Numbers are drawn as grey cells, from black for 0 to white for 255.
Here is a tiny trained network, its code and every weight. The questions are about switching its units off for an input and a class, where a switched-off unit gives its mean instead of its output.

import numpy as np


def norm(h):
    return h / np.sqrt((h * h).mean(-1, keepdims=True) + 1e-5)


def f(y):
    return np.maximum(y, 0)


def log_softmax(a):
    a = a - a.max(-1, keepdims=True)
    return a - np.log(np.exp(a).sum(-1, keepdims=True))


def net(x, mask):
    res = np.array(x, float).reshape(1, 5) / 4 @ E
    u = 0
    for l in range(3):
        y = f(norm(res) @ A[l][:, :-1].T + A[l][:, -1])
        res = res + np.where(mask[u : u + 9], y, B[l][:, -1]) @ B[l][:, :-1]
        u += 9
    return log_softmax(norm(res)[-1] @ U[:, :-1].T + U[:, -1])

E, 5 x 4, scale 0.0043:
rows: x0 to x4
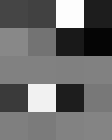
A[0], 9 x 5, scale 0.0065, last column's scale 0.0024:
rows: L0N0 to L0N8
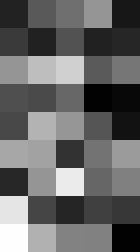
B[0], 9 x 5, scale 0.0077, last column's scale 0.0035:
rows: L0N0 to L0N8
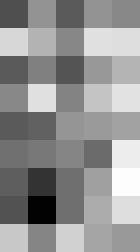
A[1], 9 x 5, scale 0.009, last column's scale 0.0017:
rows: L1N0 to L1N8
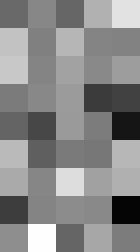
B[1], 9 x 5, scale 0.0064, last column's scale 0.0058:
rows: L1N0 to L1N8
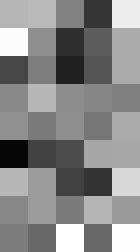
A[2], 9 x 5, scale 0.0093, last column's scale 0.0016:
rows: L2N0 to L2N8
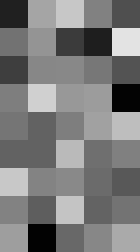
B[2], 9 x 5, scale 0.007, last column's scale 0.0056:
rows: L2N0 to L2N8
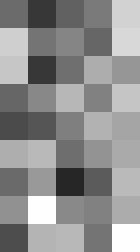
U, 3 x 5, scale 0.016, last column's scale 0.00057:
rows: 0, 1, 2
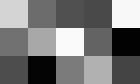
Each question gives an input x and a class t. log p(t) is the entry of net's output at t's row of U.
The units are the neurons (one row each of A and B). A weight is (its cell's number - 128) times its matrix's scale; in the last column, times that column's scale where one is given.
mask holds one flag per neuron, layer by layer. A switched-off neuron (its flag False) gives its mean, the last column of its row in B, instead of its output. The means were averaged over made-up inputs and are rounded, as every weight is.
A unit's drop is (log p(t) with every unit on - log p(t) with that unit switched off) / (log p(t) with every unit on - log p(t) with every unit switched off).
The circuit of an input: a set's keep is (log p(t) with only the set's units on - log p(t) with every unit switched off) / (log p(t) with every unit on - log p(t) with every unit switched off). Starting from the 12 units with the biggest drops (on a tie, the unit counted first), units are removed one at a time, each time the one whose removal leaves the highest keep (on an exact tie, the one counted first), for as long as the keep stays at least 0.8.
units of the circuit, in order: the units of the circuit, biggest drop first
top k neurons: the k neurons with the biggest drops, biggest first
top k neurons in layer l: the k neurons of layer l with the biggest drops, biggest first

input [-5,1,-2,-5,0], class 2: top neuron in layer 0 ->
[L0N7]
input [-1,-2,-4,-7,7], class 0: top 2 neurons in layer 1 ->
[L1N6, L1N1]
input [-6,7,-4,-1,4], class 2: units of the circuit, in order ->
[L0N7, L1N6]
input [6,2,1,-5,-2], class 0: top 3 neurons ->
[L1N6, L0N7, L0N1]
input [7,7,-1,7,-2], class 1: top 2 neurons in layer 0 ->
[L0N3, L0N1]
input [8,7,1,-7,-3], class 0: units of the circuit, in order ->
[L0N1, L1N1, L1N8]
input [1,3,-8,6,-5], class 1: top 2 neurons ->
[L1N8, L1N6]
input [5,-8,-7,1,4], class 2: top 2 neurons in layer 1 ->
[L1N8, L1N1]
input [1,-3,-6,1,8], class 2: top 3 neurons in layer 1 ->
[L1N8, L1N6, L1N1]
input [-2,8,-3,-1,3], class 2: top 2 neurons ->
[L0N7, L1N6]
